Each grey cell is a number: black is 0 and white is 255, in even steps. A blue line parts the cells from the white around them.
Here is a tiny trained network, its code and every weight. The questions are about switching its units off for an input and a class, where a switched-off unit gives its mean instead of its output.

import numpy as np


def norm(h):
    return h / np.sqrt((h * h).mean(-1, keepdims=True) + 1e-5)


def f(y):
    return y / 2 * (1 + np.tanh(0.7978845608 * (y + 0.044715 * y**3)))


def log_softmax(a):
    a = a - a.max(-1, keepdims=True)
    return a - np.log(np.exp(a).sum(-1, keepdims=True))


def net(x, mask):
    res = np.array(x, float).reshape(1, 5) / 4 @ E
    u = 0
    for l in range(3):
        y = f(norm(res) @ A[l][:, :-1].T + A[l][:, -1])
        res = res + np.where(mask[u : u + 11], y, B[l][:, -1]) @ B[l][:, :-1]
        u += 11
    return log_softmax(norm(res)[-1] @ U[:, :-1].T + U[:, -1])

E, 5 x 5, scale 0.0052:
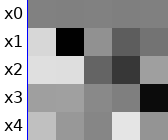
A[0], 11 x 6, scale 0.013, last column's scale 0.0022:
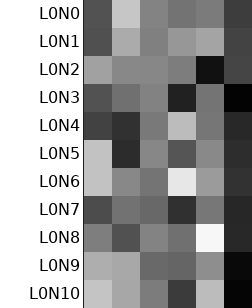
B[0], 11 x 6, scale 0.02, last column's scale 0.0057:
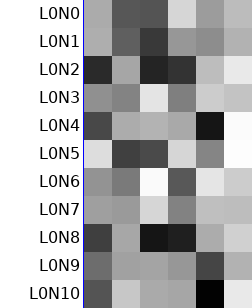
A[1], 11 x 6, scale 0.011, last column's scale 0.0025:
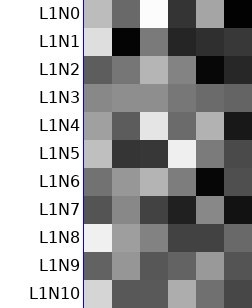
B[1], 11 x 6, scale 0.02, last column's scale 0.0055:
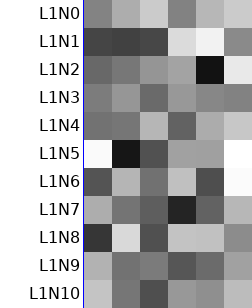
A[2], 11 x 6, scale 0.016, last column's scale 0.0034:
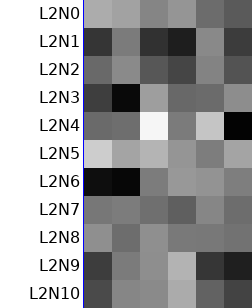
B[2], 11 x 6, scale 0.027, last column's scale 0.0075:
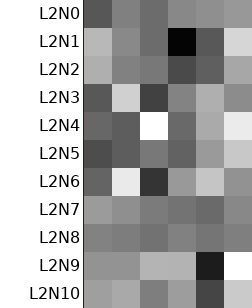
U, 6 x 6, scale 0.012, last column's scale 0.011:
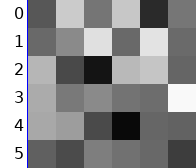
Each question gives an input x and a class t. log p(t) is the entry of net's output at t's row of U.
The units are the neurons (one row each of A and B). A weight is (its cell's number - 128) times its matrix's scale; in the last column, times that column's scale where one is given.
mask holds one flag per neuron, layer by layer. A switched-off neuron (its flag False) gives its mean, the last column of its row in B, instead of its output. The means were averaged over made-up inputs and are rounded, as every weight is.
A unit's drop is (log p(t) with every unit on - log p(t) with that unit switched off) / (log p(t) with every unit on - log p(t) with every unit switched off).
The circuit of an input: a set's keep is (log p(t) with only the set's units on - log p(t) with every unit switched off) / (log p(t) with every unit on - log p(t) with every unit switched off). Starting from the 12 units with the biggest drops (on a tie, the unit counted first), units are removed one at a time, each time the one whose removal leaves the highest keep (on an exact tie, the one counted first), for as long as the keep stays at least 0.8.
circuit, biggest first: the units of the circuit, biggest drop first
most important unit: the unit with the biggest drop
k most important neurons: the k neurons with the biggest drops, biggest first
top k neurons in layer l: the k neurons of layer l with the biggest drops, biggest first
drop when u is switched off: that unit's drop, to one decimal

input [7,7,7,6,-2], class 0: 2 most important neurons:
(L0N10, L0N0)
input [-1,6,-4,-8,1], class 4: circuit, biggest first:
(L0N8)
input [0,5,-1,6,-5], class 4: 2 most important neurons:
(L0N2, L0N6)
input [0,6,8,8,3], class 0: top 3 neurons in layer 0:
(L0N10, L0N8, L0N9)
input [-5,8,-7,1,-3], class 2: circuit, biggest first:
(L0N5, L1N1)
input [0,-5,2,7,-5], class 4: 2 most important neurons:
(L0N2, L0N5)
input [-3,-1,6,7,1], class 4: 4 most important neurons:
(L0N2, L0N4, L1N7, L2N1)
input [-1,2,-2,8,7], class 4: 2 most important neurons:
(L0N2, L0N3)
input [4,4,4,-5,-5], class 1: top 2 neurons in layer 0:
(L0N4, L0N3)
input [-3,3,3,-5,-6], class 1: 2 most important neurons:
(L0N3, L0N7)
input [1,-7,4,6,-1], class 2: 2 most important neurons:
(L0N0, L0N8)
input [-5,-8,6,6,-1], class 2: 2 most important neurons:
(L0N0, L0N4)
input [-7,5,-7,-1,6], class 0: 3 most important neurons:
(L0N4, L0N3, L0N7)
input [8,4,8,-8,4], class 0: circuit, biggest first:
(L0N10)
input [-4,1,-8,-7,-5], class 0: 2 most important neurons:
(L0N4, L0N2)
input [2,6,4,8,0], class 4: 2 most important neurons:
(L0N2, L0N0)
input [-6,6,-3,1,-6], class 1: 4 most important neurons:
(L0N3, L0N7, L0N0, L0N1)
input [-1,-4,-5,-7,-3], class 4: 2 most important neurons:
(L0N8, L0N10)
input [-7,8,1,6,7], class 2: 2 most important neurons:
(L0N5, L0N3)
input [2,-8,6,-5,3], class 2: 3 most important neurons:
(L0N0, L0N1, L0N4)
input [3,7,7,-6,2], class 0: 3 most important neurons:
(L0N10, L0N2, L0N0)
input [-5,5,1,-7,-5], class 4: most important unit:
L0N8
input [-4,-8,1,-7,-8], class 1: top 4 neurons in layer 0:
(L0N7, L0N3, L0N5, L0N2)
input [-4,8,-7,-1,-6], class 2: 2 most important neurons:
(L0N5, L0N10)
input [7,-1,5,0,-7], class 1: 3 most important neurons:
(L0N3, L0N7, L0N4)
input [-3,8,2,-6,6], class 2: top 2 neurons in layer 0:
(L0N5, L0N2)
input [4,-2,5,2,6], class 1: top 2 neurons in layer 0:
(L0N6, L0N4)
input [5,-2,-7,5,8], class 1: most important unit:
L0N6
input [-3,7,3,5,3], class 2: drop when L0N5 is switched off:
0.9
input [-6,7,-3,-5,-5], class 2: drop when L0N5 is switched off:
0.9
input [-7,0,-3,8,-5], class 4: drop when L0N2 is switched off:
1.7
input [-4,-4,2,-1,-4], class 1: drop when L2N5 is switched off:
0.1
